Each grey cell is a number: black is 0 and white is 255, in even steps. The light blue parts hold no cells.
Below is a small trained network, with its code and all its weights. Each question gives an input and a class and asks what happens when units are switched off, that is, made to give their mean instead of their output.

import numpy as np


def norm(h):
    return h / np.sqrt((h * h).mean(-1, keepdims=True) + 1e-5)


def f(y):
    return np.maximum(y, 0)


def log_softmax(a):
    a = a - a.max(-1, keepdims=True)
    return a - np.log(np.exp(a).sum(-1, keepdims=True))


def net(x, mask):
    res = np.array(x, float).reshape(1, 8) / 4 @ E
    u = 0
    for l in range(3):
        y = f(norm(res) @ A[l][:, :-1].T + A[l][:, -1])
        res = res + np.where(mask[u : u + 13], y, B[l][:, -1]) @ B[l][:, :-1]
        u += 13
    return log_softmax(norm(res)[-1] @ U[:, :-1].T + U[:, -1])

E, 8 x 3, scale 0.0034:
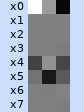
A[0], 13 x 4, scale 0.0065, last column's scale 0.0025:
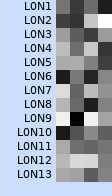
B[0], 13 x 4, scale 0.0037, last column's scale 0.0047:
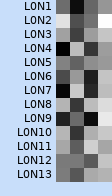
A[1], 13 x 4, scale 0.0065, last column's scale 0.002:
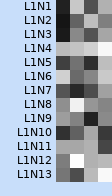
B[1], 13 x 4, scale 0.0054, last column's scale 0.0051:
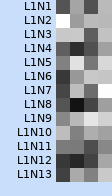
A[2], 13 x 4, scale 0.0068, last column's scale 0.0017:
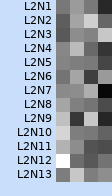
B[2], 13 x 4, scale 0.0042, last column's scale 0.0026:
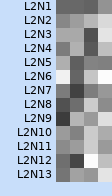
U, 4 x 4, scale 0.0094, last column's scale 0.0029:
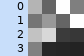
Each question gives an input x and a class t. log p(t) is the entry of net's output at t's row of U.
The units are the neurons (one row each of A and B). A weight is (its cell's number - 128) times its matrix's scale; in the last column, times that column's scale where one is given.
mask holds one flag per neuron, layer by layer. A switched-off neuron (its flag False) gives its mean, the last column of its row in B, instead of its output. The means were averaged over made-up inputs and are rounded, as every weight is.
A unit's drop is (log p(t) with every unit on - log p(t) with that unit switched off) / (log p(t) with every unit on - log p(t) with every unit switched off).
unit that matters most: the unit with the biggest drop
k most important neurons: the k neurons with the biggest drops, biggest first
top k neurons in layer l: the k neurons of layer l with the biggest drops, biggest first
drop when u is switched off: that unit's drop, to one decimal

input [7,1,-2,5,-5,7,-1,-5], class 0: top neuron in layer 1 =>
[L1N12]
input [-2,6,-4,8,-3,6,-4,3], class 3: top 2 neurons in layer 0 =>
[L0N2, L0N1]
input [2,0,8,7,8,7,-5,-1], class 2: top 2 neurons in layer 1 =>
[L1N5, L1N12]
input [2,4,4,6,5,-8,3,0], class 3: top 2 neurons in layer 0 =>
[L0N9, L0N7]
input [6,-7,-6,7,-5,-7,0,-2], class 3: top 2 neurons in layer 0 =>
[L0N2, L0N7]
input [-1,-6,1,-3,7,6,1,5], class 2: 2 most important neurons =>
[L0N6, L1N5]
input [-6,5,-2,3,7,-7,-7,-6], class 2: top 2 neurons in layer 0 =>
[L0N8, L0N3]
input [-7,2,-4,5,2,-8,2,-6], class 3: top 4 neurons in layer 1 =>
[L1N12, L1N4, L1N8, L1N9]
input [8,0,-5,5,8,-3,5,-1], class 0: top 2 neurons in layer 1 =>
[L1N7, L1N13]
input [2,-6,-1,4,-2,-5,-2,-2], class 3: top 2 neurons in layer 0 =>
[L0N9, L0N6]
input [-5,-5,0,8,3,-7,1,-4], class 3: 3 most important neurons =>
[L0N9, L1N12, L0N8]
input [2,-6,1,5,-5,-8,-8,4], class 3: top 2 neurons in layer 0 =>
[L0N9, L0N6]
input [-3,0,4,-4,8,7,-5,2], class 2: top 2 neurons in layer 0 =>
[L0N6, L0N8]
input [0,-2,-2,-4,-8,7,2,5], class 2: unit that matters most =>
L0N9
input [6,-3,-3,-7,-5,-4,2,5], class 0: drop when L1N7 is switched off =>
0.5
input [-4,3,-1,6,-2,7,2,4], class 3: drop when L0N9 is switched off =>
0.3
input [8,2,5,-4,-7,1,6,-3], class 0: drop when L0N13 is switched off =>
0.0
